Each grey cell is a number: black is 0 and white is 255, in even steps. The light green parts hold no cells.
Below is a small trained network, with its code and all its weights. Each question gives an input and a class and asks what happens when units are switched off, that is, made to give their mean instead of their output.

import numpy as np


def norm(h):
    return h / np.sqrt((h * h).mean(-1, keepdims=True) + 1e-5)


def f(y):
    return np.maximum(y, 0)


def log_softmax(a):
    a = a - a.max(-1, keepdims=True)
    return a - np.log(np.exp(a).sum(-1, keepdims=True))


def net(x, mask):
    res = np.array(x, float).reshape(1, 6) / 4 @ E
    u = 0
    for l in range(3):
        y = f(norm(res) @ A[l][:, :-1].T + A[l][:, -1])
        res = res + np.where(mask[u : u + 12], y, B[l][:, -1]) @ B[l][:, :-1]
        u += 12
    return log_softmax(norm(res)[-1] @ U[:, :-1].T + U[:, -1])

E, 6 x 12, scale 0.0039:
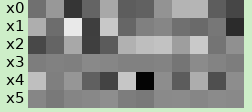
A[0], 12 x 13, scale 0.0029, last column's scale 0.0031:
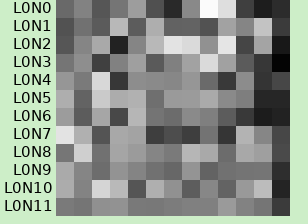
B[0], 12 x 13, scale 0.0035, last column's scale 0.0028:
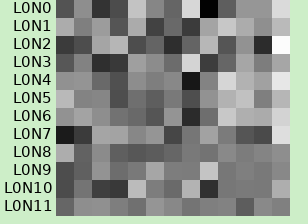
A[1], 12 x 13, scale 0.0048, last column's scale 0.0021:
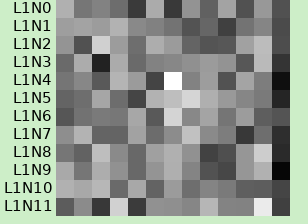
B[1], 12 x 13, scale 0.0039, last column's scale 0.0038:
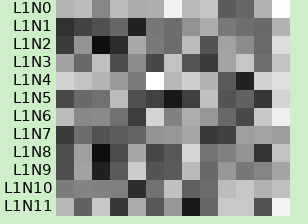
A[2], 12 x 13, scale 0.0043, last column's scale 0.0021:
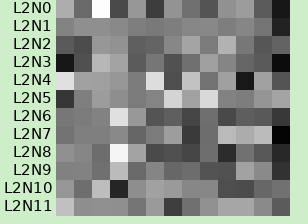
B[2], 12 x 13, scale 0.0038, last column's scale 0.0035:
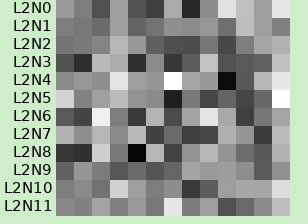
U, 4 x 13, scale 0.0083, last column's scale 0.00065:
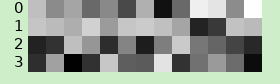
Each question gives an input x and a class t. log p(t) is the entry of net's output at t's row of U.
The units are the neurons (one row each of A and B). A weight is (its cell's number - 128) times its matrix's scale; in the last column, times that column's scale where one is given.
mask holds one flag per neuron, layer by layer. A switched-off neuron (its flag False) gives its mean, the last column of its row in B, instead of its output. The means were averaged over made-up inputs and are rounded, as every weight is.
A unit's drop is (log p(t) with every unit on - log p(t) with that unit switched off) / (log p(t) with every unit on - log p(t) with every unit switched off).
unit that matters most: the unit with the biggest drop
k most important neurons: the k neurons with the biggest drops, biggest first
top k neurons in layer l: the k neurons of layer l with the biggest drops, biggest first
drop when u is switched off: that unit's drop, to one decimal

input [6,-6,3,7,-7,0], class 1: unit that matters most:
L1N4
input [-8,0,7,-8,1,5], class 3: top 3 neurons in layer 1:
[L1N8; L1N2; L1N9]
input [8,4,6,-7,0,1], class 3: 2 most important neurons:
[L0N0; L0N3]
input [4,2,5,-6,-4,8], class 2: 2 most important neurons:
[L0N2; L1N0]
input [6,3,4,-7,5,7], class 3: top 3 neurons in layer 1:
[L1N4; L1N6; L1N7]
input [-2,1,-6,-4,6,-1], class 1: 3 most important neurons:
[L1N0; L2N4; L0N2]
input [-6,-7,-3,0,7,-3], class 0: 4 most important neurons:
[L1N11; L1N4; L1N6; L1N3]
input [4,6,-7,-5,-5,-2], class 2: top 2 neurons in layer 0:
[L0N7; L0N1]
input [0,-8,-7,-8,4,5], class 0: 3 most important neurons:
[L1N11; L1N3; L0N2]
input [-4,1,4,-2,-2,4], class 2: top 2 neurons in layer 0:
[L0N2; L0N0]
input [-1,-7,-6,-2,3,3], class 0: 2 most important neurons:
[L1N11; L1N3]
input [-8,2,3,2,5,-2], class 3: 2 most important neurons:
[L1N2; L1N8]
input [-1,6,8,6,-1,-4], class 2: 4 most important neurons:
[L0N2; L1N5; L2N3; L1N11]
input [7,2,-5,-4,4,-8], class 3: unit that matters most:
L0N0
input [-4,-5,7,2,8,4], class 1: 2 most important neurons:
[L1N0; L2N4]
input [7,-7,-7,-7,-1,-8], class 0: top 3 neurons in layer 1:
[L1N3; L1N11; L1N5]
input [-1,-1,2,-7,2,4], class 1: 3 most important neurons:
[L1N0; L0N7; L1N1]
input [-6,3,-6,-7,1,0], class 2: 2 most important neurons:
[L0N7; L0N0]
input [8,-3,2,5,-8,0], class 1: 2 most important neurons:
[L1N4; L1N6]
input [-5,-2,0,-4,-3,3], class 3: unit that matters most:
L1N8
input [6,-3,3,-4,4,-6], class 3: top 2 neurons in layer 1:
[L1N4; L1N6]
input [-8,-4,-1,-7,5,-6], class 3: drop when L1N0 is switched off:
0.0
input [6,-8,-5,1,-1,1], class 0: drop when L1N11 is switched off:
0.1
